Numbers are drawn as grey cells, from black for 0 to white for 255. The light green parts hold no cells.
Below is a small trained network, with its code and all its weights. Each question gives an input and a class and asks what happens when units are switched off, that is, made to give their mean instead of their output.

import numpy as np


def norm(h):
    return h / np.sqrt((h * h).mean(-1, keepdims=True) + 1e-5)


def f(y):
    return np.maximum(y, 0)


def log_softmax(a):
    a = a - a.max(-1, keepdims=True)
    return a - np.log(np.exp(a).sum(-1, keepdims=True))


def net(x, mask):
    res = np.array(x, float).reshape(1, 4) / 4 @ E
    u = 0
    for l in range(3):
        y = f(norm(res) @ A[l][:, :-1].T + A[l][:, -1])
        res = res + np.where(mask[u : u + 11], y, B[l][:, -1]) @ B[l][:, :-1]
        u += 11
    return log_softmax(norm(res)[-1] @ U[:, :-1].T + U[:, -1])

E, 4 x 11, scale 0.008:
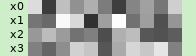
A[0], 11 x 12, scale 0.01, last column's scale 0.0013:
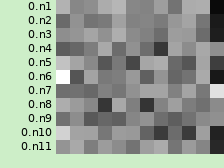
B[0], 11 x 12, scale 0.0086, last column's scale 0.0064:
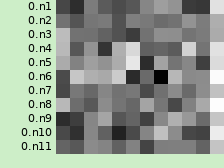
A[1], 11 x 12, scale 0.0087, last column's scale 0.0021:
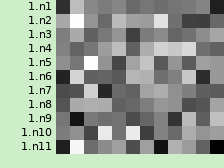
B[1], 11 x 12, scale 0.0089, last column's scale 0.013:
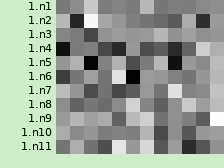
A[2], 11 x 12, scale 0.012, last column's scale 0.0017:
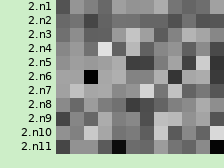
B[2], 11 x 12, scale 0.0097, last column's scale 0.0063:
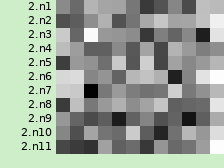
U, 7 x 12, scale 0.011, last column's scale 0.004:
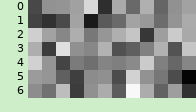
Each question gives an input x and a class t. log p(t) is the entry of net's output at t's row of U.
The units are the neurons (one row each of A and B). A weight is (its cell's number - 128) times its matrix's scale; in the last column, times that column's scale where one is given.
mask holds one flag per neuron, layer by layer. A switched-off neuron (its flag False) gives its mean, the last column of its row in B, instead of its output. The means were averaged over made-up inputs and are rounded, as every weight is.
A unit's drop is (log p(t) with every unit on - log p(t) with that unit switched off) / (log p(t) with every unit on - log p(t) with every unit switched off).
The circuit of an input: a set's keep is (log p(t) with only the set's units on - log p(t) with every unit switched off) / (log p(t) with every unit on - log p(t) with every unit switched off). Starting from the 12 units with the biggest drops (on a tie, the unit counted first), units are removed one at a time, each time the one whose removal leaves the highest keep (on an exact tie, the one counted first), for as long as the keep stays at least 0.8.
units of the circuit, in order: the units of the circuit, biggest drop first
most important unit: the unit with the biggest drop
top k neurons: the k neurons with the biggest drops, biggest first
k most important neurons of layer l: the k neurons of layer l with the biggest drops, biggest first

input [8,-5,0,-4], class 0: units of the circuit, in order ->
[0.n6]
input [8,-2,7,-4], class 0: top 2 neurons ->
[0.n6; 2.n5]
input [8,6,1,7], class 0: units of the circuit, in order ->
[0.n6; 2.n5]
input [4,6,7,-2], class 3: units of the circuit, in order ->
[0.n5; 2.n10]
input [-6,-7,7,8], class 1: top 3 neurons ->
[0.n6; 1.n4; 1.n5]
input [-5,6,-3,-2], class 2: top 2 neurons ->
[1.n5; 0.n6]
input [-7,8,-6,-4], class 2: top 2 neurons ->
[1.n5; 0.n6]
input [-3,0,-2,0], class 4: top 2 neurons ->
[2.n7; 0.n6]
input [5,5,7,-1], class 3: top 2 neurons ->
[0.n5; 1.n9]
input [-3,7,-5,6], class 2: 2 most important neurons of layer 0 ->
[0.n10; 0.n9]
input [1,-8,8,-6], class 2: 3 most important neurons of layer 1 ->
[1.n3; 1.n4; 1.n1]
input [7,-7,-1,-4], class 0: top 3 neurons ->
[0.n6; 1.n5; 2.n5]
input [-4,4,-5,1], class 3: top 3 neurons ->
[0.n4; 2.n3; 0.n10]
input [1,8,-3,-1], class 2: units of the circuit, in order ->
[1.n5]
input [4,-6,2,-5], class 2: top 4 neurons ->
[0.n8; 0.n1; 1.n3; 1.n4]
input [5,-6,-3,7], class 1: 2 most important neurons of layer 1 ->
[1.n5; 1.n4]
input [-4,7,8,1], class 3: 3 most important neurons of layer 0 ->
[0.n5; 0.n8; 0.n6]
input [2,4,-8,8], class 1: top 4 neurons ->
[0.n1; 1.n4; 1.n8; 0.n5]
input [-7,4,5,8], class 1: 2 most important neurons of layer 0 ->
[0.n6; 0.n11]
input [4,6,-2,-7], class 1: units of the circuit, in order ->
[0.n10]
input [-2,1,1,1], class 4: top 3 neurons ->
[2.n7; 0.n6; 0.n11]
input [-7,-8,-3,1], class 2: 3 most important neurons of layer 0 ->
[0.n6; 0.n8; 0.n1]
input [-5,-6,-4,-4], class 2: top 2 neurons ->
[0.n8; 0.n6]
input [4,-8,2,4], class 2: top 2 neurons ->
[0.n8; 2.n6]
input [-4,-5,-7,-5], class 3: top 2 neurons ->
[1.n5; 2.n3]
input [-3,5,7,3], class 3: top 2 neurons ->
[1.n2; 0.n5]
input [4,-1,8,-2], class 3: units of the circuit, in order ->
[0.n5]
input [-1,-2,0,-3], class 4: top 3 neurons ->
[1.n9; 1.n4; 2.n7]
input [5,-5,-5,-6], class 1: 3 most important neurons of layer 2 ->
[2.n6; 2.n2; 2.n5]
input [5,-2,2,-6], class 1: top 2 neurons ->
[0.n10; 1.n6]
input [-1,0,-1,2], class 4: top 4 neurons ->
[1.n9; 1.n4; 0.n10; 2.n7]
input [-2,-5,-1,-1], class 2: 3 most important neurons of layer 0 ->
[0.n8; 0.n6; 0.n5]
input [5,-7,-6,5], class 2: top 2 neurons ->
[0.n8; 0.n10]
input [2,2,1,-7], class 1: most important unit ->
0.n10
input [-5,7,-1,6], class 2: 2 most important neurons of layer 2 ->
[2.n6; 2.n3]
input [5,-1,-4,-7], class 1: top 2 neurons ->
[0.n10; 1.n6]
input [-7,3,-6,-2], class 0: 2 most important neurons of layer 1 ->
[1.n6; 1.n8]
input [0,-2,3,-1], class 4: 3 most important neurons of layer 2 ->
[2.n7; 2.n4; 2.n3]
